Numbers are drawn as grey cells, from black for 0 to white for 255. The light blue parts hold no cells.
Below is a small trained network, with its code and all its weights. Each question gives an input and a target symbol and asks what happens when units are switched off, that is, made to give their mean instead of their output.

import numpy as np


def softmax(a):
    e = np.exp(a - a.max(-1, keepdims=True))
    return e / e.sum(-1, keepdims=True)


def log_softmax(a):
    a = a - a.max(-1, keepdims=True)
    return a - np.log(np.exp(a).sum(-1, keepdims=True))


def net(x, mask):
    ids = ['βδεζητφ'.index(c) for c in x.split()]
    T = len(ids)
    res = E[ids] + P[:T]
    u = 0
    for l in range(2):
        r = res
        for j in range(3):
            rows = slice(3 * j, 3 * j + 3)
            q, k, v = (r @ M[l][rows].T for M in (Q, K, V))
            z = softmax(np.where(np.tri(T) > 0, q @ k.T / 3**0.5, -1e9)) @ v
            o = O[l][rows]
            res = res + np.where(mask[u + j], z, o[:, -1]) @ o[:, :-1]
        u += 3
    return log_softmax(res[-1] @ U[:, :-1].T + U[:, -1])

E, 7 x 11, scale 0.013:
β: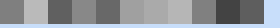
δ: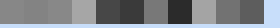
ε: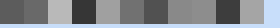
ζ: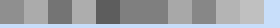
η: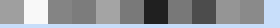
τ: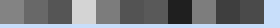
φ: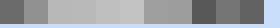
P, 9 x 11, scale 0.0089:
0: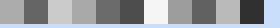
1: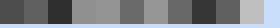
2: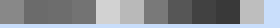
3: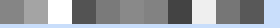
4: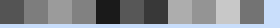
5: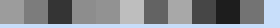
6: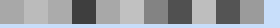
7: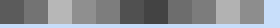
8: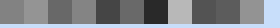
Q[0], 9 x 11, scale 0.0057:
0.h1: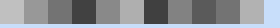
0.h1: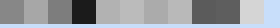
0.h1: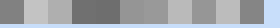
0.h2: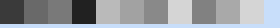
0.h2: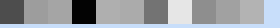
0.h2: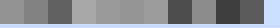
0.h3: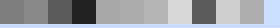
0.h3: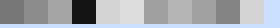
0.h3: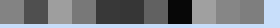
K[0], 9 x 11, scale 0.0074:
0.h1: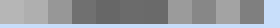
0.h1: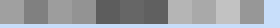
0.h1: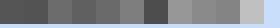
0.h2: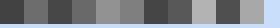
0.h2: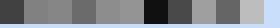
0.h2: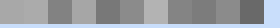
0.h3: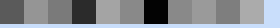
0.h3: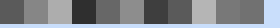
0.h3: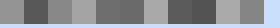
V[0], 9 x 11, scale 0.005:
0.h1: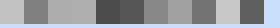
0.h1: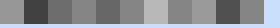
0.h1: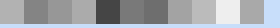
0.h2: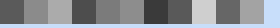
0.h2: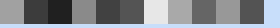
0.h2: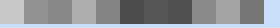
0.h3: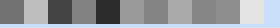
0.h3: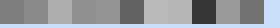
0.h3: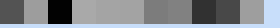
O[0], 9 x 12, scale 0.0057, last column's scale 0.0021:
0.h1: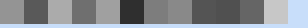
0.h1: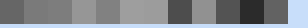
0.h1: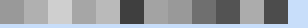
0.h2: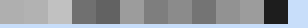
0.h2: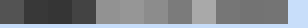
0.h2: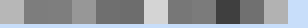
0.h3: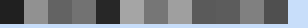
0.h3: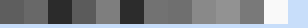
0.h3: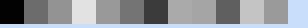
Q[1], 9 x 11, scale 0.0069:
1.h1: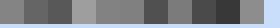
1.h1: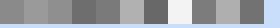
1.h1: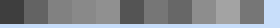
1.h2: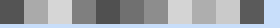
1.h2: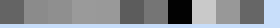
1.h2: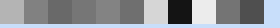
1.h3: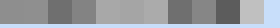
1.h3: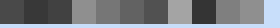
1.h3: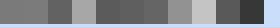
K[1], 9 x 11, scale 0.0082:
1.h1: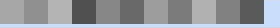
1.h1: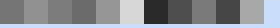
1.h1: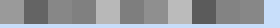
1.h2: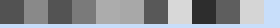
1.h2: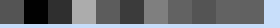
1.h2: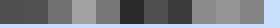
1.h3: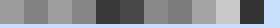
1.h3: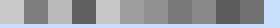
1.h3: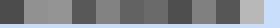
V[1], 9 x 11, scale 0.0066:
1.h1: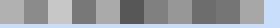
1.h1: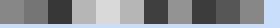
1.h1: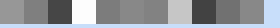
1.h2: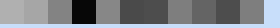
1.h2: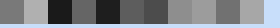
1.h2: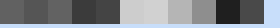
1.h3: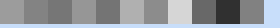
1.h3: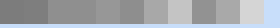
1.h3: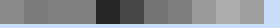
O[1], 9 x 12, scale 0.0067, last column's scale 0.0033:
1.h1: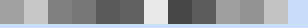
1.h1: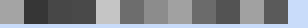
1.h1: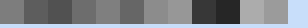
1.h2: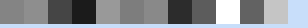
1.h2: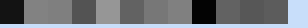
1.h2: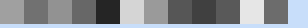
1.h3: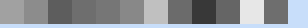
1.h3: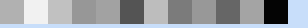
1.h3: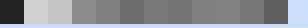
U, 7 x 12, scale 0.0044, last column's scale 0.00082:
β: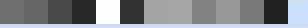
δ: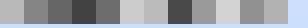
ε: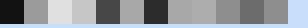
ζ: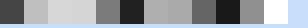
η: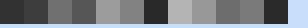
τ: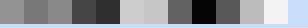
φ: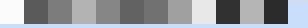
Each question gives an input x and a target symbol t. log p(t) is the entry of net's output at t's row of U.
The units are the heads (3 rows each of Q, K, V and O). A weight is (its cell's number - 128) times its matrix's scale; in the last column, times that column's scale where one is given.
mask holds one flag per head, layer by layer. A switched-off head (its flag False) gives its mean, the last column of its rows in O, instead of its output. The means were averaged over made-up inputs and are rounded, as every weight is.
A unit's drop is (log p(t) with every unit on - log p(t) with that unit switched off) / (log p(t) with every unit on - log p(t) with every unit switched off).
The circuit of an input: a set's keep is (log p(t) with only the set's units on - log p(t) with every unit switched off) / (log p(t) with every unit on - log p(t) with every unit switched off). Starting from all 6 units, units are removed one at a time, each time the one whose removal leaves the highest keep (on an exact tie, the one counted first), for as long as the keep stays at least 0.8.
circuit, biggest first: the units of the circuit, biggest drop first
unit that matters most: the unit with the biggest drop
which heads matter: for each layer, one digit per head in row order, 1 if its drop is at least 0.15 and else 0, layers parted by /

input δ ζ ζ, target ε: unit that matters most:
0.h3
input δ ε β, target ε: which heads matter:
001 / 101
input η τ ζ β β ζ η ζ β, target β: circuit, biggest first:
1.h2, 0.h1
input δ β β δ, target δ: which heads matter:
101 / 000
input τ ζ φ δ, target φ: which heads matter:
001 / 010
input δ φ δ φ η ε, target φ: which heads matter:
000 / 010
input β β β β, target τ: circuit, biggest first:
1.h2, 1.h3
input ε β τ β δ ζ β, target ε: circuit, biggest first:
1.h3, 0.h1
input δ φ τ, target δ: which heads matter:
101 / 110
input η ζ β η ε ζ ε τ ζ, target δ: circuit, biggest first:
1.h2, 0.h2, 0.h3, 1.h1
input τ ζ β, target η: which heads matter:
011 / 101
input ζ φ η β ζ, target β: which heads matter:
000 / 110
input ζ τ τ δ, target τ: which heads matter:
111 / 110
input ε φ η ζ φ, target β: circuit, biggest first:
1.h2, 1.h1, 0.h3
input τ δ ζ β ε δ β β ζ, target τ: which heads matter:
001 / 010
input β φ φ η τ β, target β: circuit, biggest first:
1.h2, 0.h2
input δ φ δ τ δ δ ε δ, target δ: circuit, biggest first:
0.h3, 0.h1, 1.h1
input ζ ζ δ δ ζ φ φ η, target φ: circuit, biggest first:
1.h2, 0.h1, 1.h3
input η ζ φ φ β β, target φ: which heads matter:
000 / 010
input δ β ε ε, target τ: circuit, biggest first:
1.h2, 0.h2, 0.h3
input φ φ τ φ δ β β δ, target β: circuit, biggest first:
0.h3, 1.h2
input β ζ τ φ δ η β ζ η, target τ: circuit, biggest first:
1.h2, 1.h3
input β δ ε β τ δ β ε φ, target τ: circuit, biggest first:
1.h2
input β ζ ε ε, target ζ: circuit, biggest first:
1.h2, 1.h3, 0.h3
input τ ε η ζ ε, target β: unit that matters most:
1.h2
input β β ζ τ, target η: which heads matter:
010 / 100
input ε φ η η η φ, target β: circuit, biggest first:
1.h2
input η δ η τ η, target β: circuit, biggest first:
1.h2, 1.h1
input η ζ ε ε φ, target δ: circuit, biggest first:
1.h2, 1.h1, 0.h1, 0.h2
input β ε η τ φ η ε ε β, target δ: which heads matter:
011 / 110
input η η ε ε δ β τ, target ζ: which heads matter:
110 / 110
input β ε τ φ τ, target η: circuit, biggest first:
0.h2, 1.h1, 1.h2
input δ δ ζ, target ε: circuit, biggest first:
1.h3, 0.h3
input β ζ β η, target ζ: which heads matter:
001 / 011
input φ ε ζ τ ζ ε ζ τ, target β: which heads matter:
001 / 010
